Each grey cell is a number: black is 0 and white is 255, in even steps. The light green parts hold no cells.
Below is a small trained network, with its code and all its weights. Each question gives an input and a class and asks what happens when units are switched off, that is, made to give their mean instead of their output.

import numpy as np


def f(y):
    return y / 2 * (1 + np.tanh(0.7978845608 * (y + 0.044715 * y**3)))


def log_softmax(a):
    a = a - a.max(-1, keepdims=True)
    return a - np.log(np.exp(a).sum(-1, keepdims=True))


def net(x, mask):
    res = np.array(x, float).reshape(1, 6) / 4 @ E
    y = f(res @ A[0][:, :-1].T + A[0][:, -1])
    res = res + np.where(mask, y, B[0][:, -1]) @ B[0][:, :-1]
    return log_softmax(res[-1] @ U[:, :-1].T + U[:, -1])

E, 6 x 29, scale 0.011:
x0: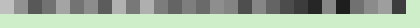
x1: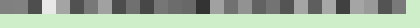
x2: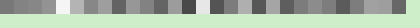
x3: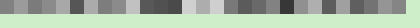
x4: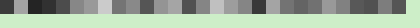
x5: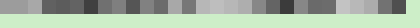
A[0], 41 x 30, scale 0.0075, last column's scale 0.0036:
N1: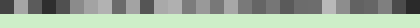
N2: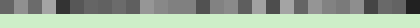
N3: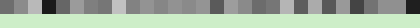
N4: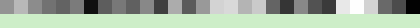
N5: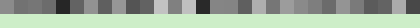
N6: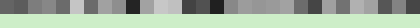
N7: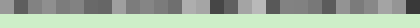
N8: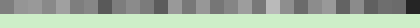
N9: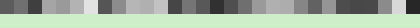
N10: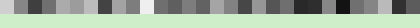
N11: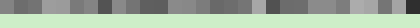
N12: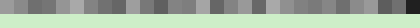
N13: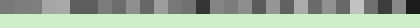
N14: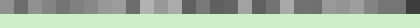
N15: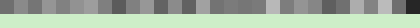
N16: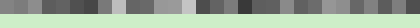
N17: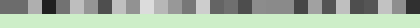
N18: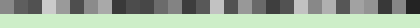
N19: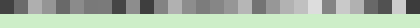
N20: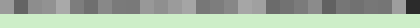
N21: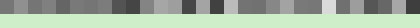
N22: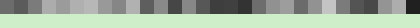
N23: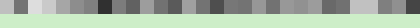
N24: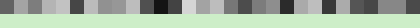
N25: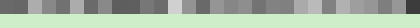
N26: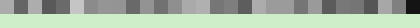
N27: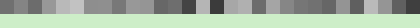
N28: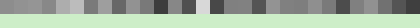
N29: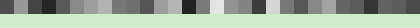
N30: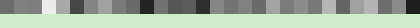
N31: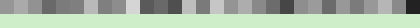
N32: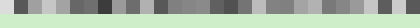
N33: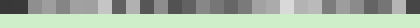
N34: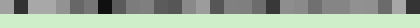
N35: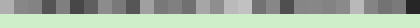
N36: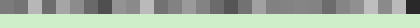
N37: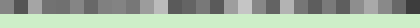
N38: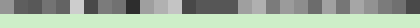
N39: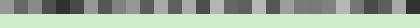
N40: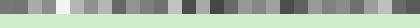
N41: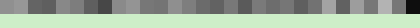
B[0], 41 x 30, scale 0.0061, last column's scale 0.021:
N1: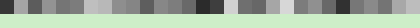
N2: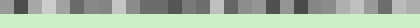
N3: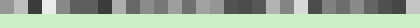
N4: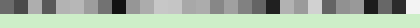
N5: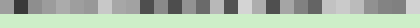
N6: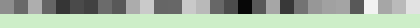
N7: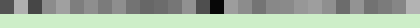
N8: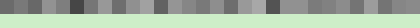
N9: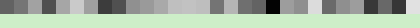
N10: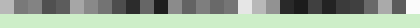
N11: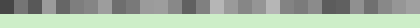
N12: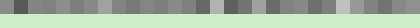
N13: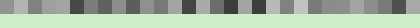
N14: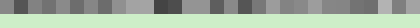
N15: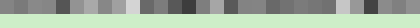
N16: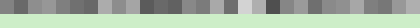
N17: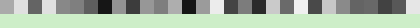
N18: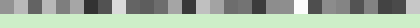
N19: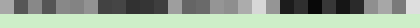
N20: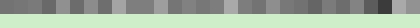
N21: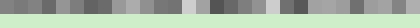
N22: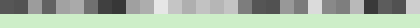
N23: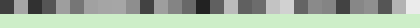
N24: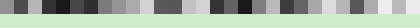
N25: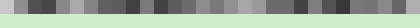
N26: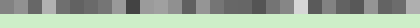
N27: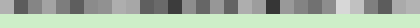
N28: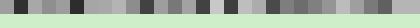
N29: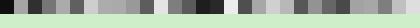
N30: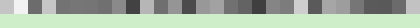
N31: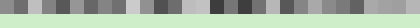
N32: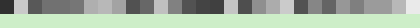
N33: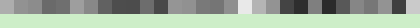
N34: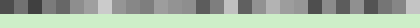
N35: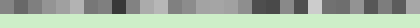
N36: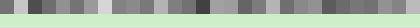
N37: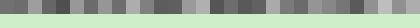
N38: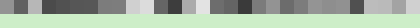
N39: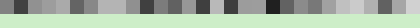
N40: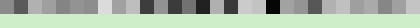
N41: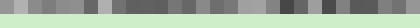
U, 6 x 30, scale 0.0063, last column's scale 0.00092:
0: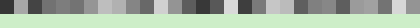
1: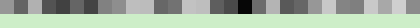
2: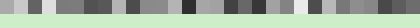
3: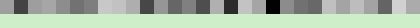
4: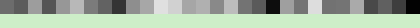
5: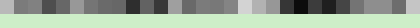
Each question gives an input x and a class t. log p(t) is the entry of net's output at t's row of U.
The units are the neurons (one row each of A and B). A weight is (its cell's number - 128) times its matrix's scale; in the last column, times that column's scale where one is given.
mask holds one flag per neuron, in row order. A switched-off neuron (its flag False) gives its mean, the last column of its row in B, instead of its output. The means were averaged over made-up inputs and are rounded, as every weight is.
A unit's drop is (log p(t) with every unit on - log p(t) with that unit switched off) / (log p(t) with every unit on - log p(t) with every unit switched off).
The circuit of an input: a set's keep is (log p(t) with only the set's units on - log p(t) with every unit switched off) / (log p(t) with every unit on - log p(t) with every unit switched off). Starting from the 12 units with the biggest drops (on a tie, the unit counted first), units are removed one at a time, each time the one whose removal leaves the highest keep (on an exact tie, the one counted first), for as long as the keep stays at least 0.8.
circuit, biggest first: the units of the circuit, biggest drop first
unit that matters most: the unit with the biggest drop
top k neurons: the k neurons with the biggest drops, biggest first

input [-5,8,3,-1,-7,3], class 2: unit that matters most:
N18
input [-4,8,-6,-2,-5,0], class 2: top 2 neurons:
(N18; N30)
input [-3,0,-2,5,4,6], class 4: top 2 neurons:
(N4; N6)
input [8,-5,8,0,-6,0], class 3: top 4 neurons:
(N40; N28; N27; N19)
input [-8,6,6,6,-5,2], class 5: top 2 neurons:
(N19; N33)
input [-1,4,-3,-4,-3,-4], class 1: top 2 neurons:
(N17; N4)
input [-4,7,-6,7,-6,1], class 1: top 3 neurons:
(N24; N17; N31)
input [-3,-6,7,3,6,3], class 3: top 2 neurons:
(N40; N28)
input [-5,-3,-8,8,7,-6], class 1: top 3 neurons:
(N24; N31; N40)
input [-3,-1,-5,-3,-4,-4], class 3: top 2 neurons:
(N5; N29)
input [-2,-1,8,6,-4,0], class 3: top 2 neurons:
(N40; N28)
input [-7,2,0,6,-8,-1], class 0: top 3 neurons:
(N32; N23; N10)
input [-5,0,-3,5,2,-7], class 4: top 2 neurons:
(N22; N9)
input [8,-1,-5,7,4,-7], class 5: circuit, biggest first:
(N10)
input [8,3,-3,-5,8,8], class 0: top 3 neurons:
(N29; N1; N9)
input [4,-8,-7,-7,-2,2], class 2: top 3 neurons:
(N17; N3; N24)
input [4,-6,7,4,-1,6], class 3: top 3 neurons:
(N40; N28; N27)
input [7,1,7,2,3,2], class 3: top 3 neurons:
(N40; N28; N19)
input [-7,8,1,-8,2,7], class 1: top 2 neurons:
(N6; N38)
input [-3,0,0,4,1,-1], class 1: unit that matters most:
N10
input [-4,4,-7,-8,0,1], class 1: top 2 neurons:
(N6; N38)
